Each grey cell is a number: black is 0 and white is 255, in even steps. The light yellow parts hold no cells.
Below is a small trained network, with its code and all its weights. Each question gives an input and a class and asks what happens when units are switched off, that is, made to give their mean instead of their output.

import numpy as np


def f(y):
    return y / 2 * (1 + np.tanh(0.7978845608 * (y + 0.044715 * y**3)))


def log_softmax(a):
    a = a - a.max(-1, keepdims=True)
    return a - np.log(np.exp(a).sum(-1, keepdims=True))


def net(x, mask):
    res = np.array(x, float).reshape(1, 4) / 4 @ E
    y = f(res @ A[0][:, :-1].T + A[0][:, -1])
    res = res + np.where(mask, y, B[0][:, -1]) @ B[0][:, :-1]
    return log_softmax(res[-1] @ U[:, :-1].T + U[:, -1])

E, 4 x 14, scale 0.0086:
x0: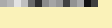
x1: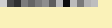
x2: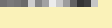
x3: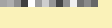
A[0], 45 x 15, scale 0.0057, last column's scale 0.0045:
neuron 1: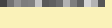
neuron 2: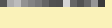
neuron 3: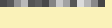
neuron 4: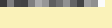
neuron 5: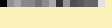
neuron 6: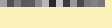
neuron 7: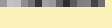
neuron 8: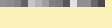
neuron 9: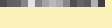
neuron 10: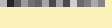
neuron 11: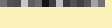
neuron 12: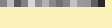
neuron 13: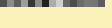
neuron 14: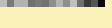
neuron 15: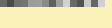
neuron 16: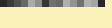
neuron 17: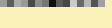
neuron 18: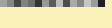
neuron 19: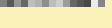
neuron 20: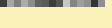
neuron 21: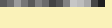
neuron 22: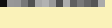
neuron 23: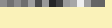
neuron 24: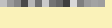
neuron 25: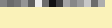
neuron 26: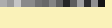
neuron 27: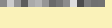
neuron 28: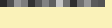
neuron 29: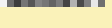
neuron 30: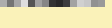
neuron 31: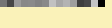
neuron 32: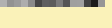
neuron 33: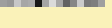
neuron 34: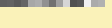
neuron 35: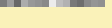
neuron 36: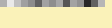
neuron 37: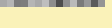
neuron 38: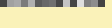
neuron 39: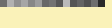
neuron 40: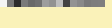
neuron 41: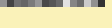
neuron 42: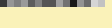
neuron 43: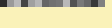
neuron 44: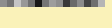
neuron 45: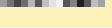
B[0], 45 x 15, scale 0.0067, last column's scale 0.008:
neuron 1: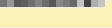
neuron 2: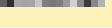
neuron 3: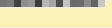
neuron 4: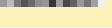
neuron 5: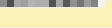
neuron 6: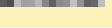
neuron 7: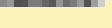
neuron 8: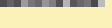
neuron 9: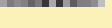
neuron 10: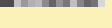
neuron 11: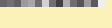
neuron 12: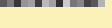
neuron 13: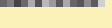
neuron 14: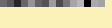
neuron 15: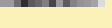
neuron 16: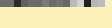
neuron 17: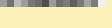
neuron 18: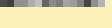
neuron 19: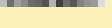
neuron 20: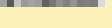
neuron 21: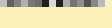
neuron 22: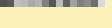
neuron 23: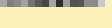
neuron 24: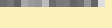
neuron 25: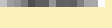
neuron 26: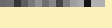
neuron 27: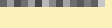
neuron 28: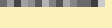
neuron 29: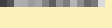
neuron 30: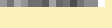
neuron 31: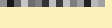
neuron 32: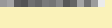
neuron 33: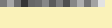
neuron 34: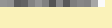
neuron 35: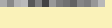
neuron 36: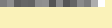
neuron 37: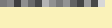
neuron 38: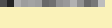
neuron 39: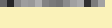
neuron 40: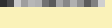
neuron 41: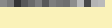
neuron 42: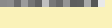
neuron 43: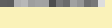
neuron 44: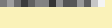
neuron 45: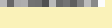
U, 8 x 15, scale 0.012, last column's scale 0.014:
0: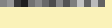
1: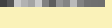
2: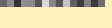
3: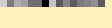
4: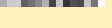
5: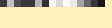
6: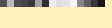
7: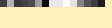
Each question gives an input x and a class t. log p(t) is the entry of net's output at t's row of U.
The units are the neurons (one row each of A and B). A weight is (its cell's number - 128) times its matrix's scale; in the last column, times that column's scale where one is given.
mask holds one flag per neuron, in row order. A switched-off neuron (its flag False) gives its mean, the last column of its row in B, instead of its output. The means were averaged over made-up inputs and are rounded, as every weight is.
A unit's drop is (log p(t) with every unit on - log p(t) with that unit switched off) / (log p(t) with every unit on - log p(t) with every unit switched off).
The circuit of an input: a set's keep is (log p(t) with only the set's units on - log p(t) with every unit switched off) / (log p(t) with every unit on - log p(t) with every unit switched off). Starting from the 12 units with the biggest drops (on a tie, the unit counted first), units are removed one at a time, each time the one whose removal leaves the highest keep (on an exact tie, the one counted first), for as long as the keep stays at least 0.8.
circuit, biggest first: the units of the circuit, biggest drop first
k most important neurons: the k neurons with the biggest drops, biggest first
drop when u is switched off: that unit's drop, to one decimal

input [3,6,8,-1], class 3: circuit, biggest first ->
[neuron 45]
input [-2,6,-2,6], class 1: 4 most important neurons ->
[neuron 10; neuron 29; neuron 40; neuron 6]
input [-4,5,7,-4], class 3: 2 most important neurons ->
[neuron 45; neuron 19]
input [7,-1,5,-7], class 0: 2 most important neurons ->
[neuron 44; neuron 33]
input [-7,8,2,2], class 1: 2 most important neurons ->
[neuron 29; neuron 10]
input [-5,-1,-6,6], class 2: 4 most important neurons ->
[neuron 37; neuron 27; neuron 12; neuron 8]
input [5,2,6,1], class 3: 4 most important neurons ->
[neuron 45; neuron 19; neuron 4; neuron 35]
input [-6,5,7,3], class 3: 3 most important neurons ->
[neuron 45; neuron 19; neuron 9]
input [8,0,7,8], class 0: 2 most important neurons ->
[neuron 33; neuron 36]
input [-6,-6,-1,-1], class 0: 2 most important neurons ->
[neuron 15; neuron 1]
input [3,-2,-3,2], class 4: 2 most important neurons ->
[neuron 16; neuron 41]
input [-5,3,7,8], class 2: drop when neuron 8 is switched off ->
0.1
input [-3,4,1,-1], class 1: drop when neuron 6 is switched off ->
0.1
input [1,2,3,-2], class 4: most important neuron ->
[neuron 21]
